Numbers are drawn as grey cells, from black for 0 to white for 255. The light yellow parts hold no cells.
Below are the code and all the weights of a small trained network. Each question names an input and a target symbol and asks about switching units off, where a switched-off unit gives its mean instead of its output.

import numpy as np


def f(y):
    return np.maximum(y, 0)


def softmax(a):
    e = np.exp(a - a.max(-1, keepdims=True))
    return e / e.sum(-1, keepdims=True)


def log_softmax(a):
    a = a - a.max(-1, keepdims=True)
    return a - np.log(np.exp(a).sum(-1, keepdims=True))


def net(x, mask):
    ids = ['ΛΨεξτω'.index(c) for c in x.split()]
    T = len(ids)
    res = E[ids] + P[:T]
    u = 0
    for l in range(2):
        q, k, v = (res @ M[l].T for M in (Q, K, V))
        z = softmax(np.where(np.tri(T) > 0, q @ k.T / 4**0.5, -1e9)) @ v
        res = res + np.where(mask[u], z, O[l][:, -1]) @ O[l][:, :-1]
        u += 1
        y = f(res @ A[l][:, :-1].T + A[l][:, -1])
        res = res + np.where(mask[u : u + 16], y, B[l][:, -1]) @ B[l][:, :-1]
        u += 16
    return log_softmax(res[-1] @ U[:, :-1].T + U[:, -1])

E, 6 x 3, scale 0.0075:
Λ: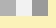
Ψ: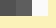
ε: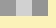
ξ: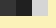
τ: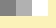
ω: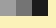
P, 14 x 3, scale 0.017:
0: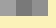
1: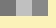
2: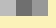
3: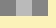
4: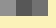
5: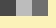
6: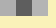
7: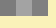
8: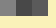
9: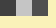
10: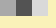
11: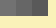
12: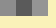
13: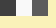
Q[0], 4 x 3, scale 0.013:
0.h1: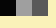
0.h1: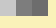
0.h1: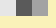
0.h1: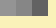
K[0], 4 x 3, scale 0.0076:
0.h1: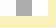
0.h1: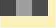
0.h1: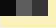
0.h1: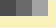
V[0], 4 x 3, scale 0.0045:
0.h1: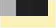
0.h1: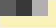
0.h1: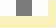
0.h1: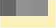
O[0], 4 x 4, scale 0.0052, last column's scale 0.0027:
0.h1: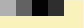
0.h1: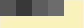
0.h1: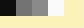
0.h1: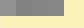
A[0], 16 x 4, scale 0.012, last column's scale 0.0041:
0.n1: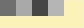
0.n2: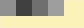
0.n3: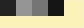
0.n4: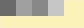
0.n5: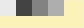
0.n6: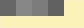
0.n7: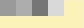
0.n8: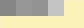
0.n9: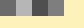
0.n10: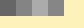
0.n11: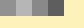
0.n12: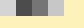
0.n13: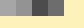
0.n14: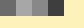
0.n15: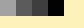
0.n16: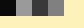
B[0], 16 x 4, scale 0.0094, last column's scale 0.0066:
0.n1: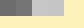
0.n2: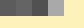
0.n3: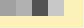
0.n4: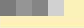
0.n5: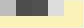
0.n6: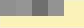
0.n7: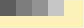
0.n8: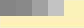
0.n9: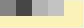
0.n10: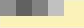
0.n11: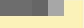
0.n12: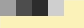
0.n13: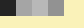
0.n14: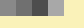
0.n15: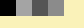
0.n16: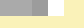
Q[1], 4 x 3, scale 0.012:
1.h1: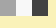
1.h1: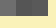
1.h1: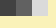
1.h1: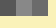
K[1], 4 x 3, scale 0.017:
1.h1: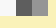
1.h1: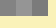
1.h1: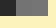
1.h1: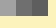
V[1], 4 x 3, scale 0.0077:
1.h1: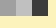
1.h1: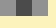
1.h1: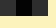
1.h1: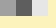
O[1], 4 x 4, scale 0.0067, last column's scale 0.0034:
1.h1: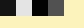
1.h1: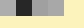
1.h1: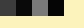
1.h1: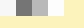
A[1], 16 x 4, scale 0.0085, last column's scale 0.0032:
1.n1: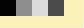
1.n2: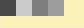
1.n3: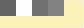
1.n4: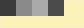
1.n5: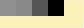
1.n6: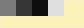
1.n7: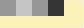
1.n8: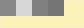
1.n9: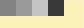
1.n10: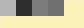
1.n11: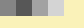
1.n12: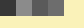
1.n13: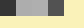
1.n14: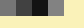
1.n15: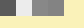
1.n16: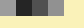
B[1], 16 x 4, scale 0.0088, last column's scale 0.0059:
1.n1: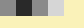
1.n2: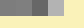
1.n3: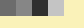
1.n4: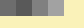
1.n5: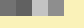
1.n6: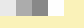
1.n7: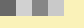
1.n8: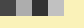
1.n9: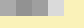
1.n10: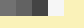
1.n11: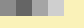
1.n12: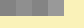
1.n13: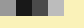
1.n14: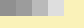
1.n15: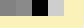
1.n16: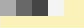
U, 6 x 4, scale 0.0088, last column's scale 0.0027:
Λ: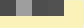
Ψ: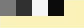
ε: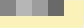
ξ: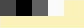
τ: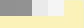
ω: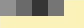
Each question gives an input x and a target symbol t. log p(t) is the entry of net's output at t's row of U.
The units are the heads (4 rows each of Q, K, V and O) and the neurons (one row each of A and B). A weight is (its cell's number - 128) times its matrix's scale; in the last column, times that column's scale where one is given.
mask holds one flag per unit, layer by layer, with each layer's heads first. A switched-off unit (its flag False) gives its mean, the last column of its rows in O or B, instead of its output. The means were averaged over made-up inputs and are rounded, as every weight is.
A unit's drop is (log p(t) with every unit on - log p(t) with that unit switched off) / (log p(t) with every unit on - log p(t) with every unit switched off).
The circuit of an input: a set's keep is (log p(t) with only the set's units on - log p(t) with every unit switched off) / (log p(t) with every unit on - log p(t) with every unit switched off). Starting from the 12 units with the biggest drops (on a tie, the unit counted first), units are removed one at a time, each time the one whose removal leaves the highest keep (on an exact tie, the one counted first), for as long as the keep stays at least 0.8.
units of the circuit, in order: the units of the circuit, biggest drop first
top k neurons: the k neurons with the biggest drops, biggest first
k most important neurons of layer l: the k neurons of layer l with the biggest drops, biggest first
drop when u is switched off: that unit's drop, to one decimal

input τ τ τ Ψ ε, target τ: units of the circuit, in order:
[0.h1; 1.h1; 1.n15]
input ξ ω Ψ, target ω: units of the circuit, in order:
[0.n5; 0.h1; 0.n12]
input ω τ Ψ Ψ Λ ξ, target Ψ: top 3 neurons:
[0.n3; 0.n16; 0.n5]
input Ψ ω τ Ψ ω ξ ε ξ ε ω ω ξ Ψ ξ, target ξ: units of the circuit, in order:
[1.h1; 0.h1; 1.n1]
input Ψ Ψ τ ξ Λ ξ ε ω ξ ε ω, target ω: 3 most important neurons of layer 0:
[0.n5; 0.n12; 0.n9]
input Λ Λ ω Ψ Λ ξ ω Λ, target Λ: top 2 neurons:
[0.n9; 0.n3]
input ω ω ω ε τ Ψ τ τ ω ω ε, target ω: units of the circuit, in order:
[0.h1; 0.n5; 0.n12]
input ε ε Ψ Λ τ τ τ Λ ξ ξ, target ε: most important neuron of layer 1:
[1.n8]
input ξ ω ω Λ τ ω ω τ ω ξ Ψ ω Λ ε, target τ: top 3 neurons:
[0.n3; 0.n16; 0.n13]
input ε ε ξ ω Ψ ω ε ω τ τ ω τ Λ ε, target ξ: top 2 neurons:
[0.n12; 0.n5]
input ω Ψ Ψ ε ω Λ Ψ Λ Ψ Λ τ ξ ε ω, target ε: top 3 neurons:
[0.n3; 0.n16; 1.n8]
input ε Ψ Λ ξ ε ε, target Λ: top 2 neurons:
[1.n8; 1.n7]
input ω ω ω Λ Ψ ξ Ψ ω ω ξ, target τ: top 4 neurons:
[0.n3; 0.n16; 0.n13; 0.n15]
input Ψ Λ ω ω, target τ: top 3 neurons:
[0.n3; 0.n16; 0.n9]
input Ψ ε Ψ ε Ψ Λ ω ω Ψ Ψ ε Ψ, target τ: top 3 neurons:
[0.n16; 0.n9; 0.n12]
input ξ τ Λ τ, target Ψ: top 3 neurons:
[0.n16; 0.n3; 0.n2]
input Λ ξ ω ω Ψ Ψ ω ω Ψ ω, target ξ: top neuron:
[0.n12]
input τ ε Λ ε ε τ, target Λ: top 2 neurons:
[1.n8; 1.n7]
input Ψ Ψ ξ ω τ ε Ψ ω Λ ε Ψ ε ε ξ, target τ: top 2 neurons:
[0.n3; 0.n10]
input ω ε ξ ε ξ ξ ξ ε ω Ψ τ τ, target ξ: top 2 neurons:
[0.n15; 0.n12]
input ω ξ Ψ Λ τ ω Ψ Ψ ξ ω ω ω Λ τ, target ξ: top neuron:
[0.n12]
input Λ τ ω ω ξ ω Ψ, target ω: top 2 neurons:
[0.n5; 0.n12]
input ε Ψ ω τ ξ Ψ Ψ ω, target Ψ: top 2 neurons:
[0.n16; 0.n2]
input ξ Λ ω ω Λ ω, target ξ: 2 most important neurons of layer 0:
[0.n5; 0.n12]
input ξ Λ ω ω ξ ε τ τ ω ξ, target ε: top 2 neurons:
[0.n3; 0.n16]
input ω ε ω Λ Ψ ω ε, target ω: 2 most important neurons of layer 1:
[1.n10; 1.n16]
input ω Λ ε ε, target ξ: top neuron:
[0.n16]
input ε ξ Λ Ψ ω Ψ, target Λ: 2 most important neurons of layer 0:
[0.n3; 0.n15]
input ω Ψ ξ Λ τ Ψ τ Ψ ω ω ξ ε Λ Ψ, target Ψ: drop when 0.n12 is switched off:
0.3
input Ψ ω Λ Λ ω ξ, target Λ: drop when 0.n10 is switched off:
0.0
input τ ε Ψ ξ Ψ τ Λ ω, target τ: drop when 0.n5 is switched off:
-0.1
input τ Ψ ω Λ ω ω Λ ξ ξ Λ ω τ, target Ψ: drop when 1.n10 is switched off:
0.2
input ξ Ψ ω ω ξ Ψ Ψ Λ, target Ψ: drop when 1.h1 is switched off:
0.8
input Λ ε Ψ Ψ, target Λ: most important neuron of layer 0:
[0.n5]
